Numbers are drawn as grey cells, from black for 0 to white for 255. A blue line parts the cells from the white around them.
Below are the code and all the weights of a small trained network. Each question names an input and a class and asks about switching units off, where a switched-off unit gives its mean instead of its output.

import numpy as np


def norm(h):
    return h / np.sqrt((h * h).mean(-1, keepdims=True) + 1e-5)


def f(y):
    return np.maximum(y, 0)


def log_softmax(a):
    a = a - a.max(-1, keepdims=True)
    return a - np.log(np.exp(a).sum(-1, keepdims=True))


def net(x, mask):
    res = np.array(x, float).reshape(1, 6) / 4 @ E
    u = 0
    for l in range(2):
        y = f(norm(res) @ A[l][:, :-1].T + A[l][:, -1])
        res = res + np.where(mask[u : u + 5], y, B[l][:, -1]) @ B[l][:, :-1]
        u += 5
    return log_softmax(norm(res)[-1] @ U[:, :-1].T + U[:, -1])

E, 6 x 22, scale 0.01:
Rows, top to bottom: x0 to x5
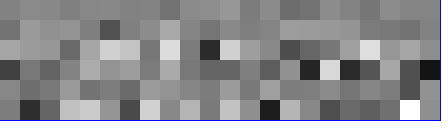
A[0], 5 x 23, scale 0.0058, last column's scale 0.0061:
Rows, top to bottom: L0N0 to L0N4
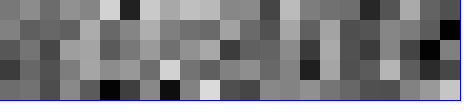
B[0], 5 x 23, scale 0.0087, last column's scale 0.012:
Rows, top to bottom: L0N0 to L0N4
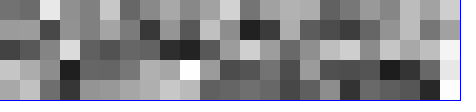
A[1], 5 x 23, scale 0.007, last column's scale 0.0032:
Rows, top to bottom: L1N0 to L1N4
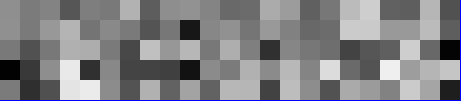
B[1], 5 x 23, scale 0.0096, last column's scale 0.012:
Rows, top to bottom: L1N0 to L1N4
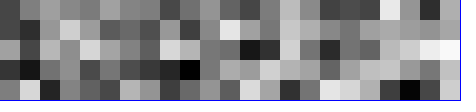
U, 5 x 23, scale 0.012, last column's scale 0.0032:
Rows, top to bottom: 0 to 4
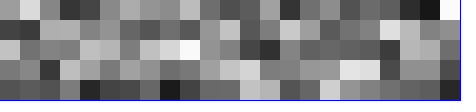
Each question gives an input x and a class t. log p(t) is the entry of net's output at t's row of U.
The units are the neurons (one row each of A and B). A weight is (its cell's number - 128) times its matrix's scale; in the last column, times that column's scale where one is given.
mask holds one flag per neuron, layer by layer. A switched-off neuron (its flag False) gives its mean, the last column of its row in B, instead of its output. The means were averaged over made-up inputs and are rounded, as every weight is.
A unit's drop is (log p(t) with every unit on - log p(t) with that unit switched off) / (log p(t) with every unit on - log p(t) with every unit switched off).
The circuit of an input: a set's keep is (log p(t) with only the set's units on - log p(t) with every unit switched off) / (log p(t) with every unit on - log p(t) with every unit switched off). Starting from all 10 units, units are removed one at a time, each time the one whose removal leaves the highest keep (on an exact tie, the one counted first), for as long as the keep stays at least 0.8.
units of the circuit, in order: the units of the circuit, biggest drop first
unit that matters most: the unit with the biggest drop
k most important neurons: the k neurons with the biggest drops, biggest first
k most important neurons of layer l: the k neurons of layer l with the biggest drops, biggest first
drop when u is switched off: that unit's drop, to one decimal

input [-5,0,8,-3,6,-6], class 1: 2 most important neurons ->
L0N4, L0N3
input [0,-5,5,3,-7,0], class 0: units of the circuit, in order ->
L1N2
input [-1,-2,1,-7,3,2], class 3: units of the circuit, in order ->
L0N3, L1N4
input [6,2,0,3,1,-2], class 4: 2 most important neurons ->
L0N2, L0N4
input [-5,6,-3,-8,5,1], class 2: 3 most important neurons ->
L1N4, L0N2, L0N3
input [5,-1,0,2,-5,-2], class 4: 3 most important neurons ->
L0N2, L0N4, L1N2
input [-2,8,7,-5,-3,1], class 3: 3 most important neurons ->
L0N3, L0N4, L1N2
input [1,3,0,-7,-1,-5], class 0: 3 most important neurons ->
L0N2, L1N2, L0N0
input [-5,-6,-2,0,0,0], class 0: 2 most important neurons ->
L0N4, L1N2
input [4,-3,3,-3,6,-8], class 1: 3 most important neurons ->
L0N4, L0N3, L1N1
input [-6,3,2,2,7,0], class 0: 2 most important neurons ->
L1N2, L0N0
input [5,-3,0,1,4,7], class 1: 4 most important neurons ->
L0N3, L0N4, L1N2, L0N0
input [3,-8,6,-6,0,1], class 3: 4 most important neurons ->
L0N3, L0N4, L1N4, L1N2
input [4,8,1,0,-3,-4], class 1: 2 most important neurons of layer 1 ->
L1N4, L1N0
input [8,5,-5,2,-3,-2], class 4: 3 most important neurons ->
L0N2, L0N3, L0N4
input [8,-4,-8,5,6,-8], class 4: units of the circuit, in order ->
L0N2
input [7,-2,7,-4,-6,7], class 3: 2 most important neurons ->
L1N4, L0N4
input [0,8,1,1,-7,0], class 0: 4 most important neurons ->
L0N2, L1N2, L0N0, L0N1
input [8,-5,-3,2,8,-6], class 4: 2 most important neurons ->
L0N2, L0N3
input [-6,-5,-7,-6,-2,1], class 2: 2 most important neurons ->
L1N4, L0N3
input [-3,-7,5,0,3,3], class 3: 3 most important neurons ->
L0N4, L0N3, L1N4
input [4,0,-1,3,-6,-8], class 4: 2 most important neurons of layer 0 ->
L0N4, L0N2
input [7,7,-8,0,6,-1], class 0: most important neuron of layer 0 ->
L0N4
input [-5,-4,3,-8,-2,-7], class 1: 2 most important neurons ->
L0N4, L0N3
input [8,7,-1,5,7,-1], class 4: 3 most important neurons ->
L0N2, L0N4, L1N2
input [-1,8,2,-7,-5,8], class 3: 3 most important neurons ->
L1N4, L0N3, L0N4
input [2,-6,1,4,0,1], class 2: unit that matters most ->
L0N3
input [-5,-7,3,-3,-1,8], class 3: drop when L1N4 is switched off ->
1.2
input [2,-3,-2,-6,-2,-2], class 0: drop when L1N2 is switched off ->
0.3
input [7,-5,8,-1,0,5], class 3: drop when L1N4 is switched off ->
0.9
